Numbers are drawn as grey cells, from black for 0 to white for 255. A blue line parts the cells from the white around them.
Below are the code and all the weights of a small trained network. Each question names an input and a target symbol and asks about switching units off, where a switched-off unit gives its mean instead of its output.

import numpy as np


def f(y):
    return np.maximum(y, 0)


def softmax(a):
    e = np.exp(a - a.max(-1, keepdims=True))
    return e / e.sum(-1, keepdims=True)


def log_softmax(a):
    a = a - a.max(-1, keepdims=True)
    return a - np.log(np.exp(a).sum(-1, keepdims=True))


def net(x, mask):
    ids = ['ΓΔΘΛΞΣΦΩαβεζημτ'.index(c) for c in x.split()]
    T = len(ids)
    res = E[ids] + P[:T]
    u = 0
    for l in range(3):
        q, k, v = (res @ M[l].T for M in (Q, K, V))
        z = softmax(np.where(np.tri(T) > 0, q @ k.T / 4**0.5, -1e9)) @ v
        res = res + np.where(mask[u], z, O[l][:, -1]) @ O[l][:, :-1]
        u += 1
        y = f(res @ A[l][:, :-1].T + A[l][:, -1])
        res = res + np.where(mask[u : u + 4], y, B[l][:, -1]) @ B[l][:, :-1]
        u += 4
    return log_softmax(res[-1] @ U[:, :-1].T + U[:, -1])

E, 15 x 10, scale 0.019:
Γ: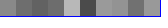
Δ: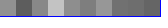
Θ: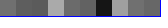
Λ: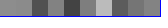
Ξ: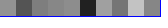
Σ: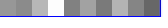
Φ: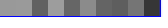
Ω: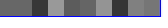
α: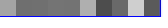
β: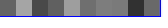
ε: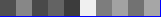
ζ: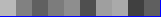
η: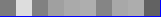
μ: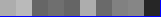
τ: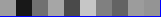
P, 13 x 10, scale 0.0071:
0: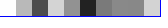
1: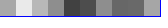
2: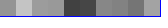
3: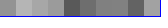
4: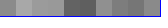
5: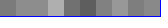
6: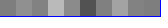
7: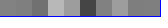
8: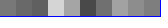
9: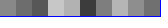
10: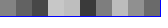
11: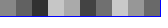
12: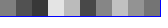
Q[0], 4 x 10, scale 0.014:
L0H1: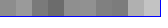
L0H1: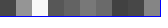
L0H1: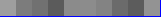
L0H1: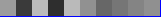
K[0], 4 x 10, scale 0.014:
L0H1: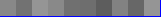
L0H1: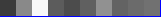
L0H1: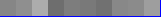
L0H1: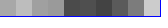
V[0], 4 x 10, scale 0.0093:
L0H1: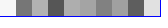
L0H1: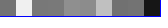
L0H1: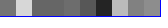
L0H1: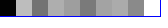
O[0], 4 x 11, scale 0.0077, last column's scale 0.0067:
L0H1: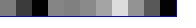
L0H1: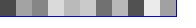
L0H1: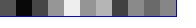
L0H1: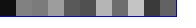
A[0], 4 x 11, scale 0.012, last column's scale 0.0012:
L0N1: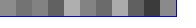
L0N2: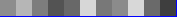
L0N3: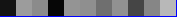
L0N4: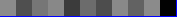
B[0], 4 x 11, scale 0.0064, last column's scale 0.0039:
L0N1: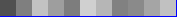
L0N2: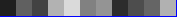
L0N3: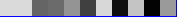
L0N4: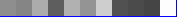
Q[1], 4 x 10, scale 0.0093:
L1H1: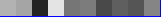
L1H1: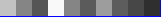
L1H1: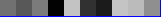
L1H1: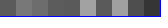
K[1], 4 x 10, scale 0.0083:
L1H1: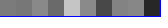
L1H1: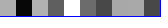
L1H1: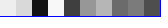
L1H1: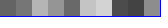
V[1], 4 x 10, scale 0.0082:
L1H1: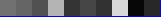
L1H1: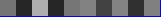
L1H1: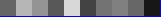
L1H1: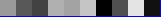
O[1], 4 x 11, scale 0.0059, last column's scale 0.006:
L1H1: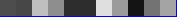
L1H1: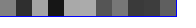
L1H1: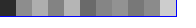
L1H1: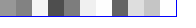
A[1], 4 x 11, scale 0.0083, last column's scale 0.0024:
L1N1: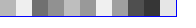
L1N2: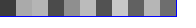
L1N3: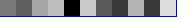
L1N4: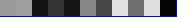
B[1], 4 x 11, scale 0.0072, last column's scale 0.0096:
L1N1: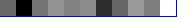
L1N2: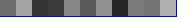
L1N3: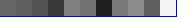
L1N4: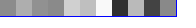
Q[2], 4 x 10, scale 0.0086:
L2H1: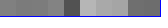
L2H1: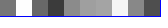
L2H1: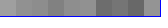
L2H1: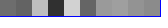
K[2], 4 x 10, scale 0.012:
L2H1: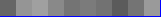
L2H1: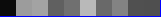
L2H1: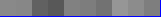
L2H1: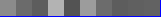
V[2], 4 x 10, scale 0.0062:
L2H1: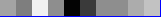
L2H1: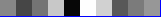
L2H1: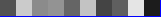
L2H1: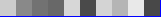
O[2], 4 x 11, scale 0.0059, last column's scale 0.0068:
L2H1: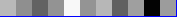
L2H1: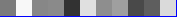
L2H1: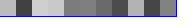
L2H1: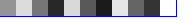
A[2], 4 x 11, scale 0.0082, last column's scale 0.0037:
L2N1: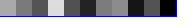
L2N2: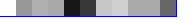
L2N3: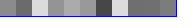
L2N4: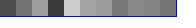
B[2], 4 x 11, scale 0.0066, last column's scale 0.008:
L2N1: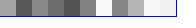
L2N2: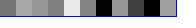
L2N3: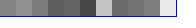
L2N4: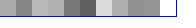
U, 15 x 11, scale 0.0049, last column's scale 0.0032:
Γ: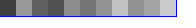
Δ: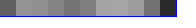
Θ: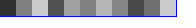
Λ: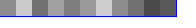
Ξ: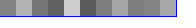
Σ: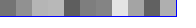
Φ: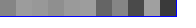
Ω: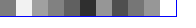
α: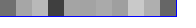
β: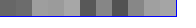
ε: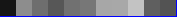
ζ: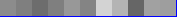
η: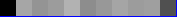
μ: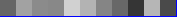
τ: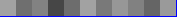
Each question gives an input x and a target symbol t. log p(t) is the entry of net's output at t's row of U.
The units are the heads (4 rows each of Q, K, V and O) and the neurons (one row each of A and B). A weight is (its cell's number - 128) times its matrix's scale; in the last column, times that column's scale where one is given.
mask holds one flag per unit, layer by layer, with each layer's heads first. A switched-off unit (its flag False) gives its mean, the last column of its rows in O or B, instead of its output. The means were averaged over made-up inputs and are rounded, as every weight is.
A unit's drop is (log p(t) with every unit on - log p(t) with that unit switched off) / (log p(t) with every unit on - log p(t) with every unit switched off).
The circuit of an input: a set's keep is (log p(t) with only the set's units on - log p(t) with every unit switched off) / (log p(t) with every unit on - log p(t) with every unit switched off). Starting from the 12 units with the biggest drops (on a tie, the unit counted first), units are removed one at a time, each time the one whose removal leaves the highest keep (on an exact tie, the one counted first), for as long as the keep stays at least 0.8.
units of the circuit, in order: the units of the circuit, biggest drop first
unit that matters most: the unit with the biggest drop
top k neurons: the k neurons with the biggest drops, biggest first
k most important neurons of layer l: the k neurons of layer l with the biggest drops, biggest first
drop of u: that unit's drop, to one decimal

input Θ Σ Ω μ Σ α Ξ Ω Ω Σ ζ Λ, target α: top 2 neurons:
L0N2, L2N4
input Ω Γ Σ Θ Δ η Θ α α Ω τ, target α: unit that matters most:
L1H1
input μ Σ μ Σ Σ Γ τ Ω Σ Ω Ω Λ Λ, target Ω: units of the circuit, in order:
L0H1, L2H1
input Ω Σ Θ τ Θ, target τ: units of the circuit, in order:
L0H1, L1H1, L0N4
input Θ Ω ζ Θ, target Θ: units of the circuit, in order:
L1H1, L0N4
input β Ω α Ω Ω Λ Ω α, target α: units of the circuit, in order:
L1H1, L0N2
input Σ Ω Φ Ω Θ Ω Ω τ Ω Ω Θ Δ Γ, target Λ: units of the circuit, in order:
L2H1, L1H1, L0H1
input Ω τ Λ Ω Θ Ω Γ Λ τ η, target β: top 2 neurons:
L0N2, L1N1
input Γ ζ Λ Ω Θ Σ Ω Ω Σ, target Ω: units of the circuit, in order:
L0H1, L2N3
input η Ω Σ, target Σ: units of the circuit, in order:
L1H1, L2H1, L0H1
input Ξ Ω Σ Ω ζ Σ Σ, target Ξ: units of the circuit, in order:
L2H1, L0H1, L1H1
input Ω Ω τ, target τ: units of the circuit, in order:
L1H1, L1N3
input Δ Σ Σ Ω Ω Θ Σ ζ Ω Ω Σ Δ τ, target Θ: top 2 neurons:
L0N4, L0N2
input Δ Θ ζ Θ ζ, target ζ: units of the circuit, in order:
L1H1, L0H1, L2N1
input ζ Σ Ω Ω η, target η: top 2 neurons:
L0N2, L1N1
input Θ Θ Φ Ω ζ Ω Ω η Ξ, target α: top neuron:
L2N4
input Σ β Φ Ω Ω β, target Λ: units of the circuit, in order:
L2H1, L1H1, L0H1, L0N3
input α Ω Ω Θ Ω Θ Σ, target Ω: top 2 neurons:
L2N3, L0N4
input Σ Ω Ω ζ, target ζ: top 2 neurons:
L2N1, L1N3
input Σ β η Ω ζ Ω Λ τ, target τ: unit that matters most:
L1N3
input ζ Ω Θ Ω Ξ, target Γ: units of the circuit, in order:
L2H1, L0H1
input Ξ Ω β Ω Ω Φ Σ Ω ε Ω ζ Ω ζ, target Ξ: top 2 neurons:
L1N1, L0N1
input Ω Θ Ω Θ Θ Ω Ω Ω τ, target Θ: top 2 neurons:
L0N4, L1N1
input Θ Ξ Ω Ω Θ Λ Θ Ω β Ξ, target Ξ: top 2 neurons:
L0N1, L0N4
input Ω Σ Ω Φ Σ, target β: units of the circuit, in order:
L2H1, L0H1, L1H1
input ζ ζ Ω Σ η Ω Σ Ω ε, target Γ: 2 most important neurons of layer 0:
L0N3, L0N2
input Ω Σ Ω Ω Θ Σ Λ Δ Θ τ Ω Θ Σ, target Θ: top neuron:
L2N3
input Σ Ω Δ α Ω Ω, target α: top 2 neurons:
L0N2, L1N3
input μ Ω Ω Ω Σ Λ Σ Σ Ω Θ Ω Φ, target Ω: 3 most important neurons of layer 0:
L0N4, L0N1, L0N2
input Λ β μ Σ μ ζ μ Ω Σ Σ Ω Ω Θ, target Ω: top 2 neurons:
L1N4, L2N3
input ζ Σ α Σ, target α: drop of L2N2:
0.0
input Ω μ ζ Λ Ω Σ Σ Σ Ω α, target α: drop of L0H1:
0.1
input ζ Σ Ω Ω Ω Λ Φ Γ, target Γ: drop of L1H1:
0.2
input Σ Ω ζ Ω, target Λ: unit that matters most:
L2H1
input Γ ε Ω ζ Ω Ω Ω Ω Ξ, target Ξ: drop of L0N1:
0.2
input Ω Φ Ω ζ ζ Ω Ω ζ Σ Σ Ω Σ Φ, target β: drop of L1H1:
0.8
